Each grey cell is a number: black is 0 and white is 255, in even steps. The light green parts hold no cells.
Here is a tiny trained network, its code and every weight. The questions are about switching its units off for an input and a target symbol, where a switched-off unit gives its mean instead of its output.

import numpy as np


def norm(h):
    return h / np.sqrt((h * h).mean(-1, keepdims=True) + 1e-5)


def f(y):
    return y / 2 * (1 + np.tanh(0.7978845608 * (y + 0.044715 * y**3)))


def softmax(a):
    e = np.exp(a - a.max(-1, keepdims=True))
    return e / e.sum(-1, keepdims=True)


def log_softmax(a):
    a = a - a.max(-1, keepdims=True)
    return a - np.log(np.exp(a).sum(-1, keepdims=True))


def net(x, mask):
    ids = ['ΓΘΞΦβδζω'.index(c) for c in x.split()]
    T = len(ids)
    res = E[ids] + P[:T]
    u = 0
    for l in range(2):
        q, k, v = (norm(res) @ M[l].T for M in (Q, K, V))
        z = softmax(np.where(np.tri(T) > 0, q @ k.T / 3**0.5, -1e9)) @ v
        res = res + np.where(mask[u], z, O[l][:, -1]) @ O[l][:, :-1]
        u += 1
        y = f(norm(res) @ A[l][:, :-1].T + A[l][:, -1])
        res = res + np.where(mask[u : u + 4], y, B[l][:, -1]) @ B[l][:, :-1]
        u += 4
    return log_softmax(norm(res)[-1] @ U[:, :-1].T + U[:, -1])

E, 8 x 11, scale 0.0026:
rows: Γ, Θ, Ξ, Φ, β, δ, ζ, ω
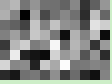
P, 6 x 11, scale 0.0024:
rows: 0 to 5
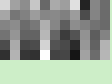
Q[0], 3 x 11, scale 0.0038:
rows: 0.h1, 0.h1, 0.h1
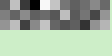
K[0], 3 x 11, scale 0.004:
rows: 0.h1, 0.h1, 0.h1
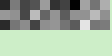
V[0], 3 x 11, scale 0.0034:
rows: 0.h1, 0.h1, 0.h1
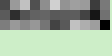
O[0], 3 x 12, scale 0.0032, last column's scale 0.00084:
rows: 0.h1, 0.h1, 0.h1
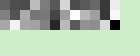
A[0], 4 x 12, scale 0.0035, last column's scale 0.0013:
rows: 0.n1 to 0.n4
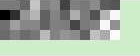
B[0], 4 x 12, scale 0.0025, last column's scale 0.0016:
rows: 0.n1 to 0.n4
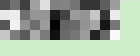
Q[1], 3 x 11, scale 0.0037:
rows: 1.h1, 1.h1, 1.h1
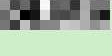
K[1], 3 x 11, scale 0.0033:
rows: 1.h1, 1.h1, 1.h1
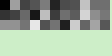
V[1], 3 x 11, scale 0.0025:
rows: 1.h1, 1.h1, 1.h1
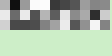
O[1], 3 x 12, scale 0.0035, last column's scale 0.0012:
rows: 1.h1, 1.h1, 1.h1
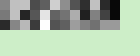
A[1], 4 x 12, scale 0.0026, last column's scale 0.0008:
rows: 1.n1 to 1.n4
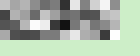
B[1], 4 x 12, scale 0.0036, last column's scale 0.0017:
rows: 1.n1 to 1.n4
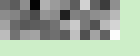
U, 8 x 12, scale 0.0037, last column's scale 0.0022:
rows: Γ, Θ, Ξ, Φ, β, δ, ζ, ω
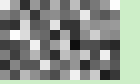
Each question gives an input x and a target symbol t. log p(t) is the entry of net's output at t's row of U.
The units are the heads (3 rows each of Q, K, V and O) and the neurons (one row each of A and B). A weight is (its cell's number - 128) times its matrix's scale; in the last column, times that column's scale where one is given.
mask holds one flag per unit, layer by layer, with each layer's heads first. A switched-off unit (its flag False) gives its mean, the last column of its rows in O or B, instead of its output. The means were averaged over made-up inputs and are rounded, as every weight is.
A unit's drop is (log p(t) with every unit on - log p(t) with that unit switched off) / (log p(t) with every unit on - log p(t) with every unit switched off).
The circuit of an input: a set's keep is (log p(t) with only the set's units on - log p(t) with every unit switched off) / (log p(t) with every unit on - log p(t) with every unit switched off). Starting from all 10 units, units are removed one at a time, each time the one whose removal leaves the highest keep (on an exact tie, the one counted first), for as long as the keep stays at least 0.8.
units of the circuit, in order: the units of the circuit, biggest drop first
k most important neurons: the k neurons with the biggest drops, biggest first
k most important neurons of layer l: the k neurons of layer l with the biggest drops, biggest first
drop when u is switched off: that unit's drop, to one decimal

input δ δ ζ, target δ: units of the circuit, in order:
1.h1, 0.n2
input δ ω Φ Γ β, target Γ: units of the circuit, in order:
1.h1
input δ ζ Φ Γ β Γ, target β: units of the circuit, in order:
1.h1, 0.h1, 1.n2
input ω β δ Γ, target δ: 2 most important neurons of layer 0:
0.n4, 0.n2
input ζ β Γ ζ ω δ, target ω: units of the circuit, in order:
0.h1, 1.n4
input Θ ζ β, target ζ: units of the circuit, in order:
1.h1, 0.h1
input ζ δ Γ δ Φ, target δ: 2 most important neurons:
1.n3, 0.n2
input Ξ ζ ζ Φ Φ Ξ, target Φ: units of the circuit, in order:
1.h1, 0.n3
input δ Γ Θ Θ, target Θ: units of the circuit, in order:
0.h1, 1.n1
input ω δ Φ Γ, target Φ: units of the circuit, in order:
0.h1, 0.n3
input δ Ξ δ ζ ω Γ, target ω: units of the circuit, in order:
0.h1, 1.h1
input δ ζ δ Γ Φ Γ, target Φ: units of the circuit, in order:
1.h1, 0.n3
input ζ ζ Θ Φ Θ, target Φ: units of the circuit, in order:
0.h1, 0.n3
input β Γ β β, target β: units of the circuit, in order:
0.h1
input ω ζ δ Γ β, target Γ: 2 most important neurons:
0.n2, 1.n3
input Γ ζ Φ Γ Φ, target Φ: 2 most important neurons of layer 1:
1.n4, 1.n2
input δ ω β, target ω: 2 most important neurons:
0.n2, 1.n4
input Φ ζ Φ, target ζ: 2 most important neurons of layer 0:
0.n2, 0.n1
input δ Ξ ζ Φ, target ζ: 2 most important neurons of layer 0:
0.n1, 0.n2
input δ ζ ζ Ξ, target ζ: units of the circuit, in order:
1.h1
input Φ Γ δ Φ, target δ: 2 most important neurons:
1.n3, 0.n2
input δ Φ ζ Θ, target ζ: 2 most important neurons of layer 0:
0.n2, 0.n1
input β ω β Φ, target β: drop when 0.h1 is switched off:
0.1
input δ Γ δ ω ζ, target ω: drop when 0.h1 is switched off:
1.1
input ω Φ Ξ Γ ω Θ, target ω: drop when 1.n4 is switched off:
0.1
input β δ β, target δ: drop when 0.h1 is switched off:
0.3
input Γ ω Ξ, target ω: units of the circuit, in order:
0.h1
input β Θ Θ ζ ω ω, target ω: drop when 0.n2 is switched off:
0.2
